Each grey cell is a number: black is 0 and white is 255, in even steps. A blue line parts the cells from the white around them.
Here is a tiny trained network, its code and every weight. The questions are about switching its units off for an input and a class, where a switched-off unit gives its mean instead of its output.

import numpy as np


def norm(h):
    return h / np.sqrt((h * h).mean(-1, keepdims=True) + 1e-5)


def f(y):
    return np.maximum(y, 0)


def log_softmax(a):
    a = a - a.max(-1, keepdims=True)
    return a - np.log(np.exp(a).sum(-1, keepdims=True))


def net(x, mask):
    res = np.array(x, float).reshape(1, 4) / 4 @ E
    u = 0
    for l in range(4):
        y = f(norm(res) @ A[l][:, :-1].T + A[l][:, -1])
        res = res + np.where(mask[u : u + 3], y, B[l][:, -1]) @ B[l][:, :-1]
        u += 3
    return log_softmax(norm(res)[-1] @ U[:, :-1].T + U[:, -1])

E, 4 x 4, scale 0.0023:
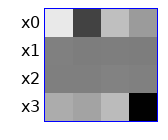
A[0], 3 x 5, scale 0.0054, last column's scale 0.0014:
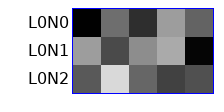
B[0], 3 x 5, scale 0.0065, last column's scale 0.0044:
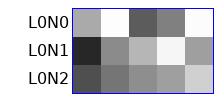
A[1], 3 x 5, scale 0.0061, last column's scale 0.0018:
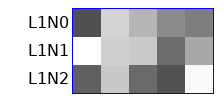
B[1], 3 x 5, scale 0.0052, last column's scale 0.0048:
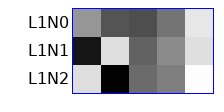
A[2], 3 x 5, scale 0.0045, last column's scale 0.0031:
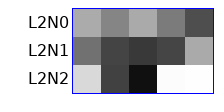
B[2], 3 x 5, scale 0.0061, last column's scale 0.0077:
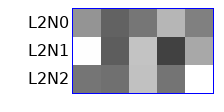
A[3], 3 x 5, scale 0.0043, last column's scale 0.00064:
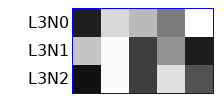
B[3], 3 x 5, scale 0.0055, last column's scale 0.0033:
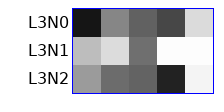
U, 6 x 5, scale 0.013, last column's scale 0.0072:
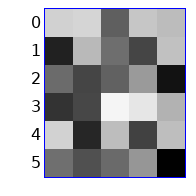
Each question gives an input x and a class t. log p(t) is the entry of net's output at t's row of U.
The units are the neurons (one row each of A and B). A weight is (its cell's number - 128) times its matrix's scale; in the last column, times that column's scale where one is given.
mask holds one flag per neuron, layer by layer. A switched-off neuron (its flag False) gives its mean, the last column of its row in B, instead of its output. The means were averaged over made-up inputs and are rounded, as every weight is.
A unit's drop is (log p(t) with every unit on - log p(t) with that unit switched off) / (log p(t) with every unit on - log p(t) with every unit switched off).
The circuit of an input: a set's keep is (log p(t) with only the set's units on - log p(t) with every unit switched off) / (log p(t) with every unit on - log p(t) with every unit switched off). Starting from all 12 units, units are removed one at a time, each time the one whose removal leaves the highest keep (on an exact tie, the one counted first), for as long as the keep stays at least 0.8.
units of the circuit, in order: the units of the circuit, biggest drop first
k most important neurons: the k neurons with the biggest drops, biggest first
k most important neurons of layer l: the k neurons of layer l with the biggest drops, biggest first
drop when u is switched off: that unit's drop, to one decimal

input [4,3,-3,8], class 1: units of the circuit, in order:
L1N1
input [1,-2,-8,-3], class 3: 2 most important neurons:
L2N2, L1N1
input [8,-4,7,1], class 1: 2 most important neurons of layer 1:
L1N2, L1N1
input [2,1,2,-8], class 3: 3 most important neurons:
L1N1, L2N2, L3N1
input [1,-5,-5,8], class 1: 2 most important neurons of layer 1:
L1N1, L1N0
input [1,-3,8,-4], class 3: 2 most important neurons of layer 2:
L2N2, L2N1
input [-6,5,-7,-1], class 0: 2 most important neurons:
L0N0, L1N2
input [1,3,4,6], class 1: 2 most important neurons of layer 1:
L1N1, L1N0
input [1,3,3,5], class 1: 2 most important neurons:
L1N1, L0N0
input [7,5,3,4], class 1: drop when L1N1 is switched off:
0.9
